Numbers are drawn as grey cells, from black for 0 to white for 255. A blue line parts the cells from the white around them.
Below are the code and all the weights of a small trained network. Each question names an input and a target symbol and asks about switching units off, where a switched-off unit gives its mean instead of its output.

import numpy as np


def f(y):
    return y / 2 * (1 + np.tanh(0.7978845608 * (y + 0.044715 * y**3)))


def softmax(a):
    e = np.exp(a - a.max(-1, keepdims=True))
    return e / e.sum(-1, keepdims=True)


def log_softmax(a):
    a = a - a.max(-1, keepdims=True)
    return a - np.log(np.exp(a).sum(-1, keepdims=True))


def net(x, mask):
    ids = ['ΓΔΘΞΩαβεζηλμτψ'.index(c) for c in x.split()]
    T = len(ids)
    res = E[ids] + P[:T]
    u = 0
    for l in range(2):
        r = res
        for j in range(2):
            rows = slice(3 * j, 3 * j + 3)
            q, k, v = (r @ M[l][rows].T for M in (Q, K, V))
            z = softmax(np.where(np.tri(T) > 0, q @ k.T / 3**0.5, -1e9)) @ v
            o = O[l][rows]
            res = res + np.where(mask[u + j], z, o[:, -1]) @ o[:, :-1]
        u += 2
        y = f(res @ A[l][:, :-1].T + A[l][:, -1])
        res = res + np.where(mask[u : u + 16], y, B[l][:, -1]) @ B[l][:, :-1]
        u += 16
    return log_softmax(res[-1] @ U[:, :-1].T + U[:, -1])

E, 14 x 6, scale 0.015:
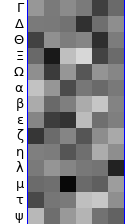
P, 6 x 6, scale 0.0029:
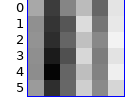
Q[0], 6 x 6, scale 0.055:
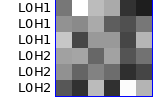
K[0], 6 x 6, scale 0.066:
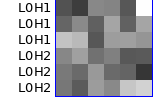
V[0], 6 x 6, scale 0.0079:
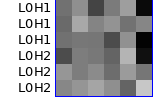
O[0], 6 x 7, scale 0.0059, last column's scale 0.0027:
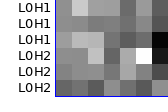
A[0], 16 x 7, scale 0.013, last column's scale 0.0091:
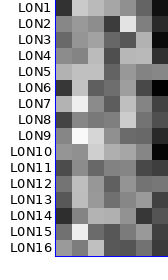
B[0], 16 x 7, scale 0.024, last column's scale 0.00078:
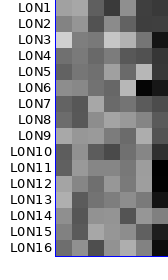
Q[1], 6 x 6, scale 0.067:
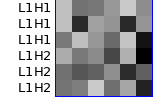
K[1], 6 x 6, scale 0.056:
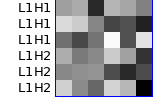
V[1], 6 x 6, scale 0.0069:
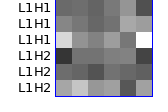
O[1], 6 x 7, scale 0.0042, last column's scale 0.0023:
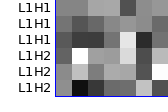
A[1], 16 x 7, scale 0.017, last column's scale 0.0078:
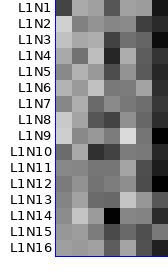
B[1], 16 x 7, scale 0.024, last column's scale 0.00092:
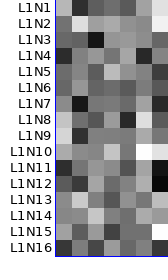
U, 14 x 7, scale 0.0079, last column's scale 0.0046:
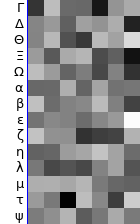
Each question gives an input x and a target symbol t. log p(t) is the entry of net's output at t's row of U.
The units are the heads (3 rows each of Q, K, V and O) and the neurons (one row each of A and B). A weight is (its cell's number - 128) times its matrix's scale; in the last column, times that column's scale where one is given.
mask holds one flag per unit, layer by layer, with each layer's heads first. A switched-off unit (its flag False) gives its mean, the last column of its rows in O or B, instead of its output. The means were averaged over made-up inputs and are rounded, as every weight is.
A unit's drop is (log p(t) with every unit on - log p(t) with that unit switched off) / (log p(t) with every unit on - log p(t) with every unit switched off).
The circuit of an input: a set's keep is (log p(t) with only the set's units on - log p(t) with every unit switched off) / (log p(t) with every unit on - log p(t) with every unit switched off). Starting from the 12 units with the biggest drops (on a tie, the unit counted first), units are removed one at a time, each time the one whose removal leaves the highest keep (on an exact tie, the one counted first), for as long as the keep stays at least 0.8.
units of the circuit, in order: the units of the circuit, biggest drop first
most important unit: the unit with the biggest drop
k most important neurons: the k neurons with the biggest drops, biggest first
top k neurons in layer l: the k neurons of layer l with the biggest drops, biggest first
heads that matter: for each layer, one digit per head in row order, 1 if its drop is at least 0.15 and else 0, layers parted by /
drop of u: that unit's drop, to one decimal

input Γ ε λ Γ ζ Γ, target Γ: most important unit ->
L0H2
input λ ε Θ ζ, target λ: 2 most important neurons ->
[L0N5, L0N9]
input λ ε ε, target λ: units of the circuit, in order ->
[L1H2, L0N9, L0H1, L0H2]
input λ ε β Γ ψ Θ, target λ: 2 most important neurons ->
[L0N9, L0N12]
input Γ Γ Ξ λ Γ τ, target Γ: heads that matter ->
11 / 10
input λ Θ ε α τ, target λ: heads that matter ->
11 / 01
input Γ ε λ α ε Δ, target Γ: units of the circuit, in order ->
[L0H1, L1H1, L1N6, L0N5]
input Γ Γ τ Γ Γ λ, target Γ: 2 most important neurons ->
[L1N6, L0N6]
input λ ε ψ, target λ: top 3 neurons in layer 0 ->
[L0N9, L0N5, L0N12]
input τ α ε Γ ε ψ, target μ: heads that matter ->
01 / 00
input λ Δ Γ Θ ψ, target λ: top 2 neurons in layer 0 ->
[L0N5, L0N9]
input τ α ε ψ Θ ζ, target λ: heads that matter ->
00 / 00
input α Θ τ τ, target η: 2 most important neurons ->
[L0N8, L0N14]
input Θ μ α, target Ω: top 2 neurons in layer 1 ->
[L1N8, L1N10]
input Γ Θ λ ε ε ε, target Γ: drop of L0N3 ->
0.1
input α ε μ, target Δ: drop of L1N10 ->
1.1
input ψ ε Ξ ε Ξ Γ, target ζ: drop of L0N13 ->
0.0
